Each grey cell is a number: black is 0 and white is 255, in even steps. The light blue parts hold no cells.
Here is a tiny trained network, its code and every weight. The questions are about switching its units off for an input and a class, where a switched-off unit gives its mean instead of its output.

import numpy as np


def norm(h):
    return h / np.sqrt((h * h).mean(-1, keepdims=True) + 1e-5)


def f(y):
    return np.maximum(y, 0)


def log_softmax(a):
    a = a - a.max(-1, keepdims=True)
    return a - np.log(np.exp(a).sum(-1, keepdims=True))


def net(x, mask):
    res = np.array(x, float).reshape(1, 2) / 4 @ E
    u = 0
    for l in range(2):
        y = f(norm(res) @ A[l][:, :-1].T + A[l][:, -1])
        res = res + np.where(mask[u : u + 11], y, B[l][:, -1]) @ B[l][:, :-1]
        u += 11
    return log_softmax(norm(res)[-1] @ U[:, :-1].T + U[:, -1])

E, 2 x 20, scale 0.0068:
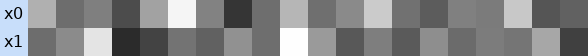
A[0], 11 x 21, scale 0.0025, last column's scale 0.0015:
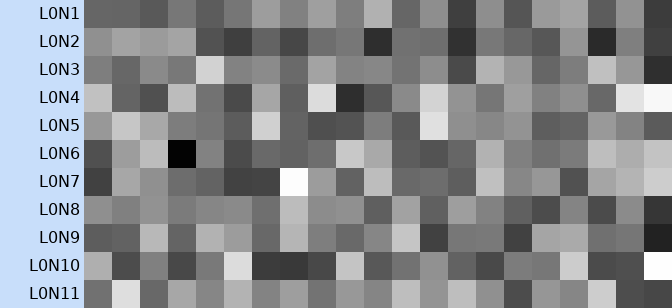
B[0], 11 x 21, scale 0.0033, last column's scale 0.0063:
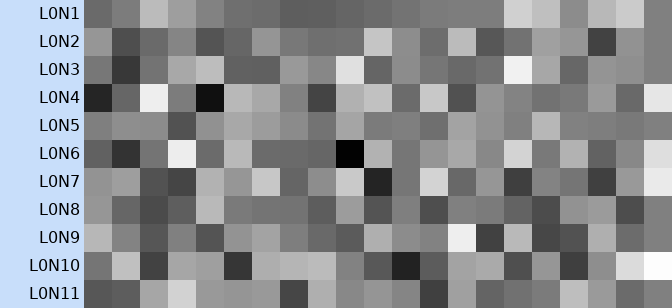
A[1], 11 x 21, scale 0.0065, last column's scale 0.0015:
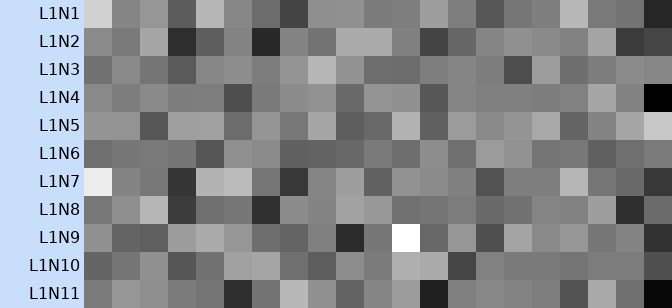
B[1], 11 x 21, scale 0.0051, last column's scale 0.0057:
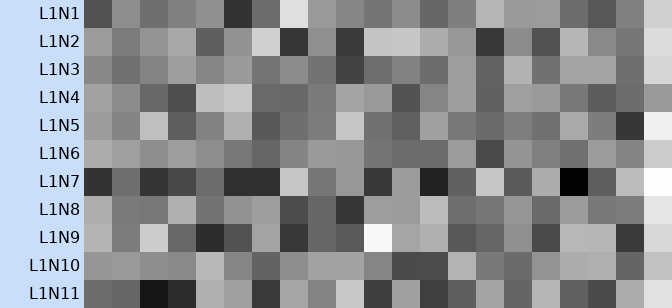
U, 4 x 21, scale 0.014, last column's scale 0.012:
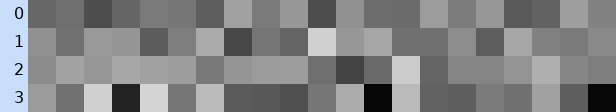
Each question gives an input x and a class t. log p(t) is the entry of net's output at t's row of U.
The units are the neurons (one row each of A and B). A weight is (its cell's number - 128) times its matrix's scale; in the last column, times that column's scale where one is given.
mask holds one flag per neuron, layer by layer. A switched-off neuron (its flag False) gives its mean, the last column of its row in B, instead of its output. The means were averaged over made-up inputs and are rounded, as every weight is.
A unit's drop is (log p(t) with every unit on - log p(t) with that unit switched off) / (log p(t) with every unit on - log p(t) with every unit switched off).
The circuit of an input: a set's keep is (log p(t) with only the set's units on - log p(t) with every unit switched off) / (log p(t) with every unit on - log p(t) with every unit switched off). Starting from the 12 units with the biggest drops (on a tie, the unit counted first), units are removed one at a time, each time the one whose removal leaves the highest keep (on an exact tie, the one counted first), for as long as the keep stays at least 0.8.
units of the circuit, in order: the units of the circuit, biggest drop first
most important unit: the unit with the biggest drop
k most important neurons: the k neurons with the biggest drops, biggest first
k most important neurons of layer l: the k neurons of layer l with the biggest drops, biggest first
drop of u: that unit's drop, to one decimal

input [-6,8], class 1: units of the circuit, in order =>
(L1N2)
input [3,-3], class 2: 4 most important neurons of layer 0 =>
(L0N4, L0N6, L0N7, L0N10)
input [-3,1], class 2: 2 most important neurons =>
(L0N7, L1N7)
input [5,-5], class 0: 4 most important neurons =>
(L1N7, L0N6, L1N2, L1N8)
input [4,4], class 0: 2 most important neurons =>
(L0N4, L1N7)
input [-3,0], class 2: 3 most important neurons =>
(L0N7, L1N7, L0N10)
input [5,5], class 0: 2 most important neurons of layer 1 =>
(L1N7, L1N9)
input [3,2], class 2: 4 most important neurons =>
(L0N10, L0N7, L1N7, L1N11)
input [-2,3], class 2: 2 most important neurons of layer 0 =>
(L0N7, L0N6)
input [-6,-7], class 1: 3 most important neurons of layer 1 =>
(L1N9, L1N7, L1N5)
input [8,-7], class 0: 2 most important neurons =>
(L1N7, L0N6)
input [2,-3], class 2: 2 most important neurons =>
(L0N4, L0N6)
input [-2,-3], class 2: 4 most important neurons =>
(L0N4, L0N6, L1N9, L1N7)
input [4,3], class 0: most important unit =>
L0N4
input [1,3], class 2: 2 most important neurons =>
(L0N10, L0N6)
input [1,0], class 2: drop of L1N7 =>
0.2
